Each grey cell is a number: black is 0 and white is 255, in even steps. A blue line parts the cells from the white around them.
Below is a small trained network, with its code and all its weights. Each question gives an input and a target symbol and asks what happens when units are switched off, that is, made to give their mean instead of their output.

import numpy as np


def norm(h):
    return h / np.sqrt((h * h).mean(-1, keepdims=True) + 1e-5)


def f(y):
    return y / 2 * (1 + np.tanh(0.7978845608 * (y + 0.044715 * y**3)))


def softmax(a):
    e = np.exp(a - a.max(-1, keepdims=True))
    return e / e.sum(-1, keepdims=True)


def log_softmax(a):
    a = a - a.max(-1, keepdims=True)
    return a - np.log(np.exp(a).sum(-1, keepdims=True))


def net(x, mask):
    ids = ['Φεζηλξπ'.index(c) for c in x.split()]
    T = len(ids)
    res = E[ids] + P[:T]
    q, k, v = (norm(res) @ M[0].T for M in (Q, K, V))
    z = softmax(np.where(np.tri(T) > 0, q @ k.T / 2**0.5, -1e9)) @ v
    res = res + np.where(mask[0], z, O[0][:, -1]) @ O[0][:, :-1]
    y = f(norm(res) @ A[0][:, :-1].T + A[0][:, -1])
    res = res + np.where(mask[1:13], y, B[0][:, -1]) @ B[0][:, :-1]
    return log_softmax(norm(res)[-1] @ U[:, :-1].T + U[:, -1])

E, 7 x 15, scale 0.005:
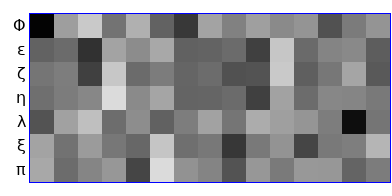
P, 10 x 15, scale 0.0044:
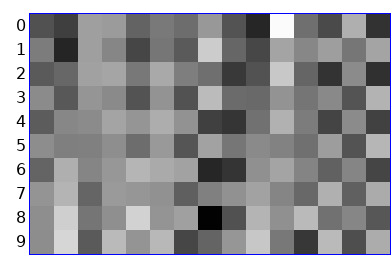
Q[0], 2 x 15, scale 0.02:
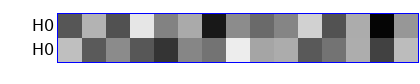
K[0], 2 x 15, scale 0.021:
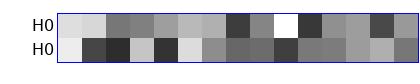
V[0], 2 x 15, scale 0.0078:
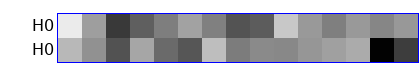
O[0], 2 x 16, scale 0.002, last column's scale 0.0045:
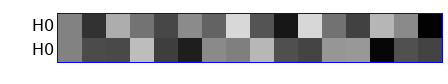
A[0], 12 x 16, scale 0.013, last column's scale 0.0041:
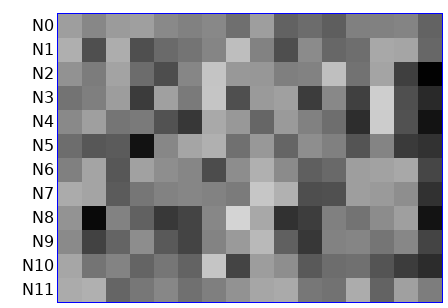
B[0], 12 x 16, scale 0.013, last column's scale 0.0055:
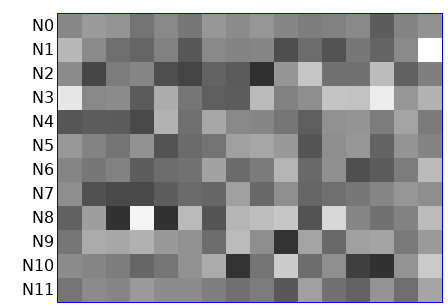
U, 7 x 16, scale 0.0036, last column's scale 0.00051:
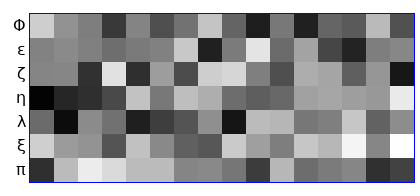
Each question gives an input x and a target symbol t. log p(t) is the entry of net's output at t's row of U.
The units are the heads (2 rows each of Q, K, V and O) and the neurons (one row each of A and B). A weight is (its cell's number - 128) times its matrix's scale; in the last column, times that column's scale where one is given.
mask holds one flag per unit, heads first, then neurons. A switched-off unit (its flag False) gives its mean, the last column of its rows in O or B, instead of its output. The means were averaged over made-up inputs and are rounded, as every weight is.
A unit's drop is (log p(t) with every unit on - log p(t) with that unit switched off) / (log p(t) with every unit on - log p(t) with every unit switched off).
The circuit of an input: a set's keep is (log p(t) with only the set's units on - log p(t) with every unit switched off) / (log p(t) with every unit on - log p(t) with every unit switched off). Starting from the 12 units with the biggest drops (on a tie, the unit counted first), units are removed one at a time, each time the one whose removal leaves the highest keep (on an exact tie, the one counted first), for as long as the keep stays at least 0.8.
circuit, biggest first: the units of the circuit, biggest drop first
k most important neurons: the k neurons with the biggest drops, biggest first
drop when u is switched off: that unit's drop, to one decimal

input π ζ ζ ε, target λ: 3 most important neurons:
(N1 N10 N8)
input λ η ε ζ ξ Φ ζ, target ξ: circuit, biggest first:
(H0 N3)
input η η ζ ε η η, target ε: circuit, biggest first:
(N6)
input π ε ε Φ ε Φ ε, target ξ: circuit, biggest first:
(H0 N3)
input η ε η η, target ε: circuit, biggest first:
(N6 H0)
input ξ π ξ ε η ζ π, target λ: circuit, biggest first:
(H0 N2)
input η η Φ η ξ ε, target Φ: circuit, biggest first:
(H0 N1)
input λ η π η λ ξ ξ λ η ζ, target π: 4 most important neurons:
(N9 N1 N11 N8)
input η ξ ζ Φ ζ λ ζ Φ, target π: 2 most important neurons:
(N9 N11)
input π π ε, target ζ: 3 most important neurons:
(N5 N1 N10)
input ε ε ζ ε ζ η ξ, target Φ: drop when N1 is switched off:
0.1
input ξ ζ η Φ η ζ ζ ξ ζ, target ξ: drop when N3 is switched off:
0.6
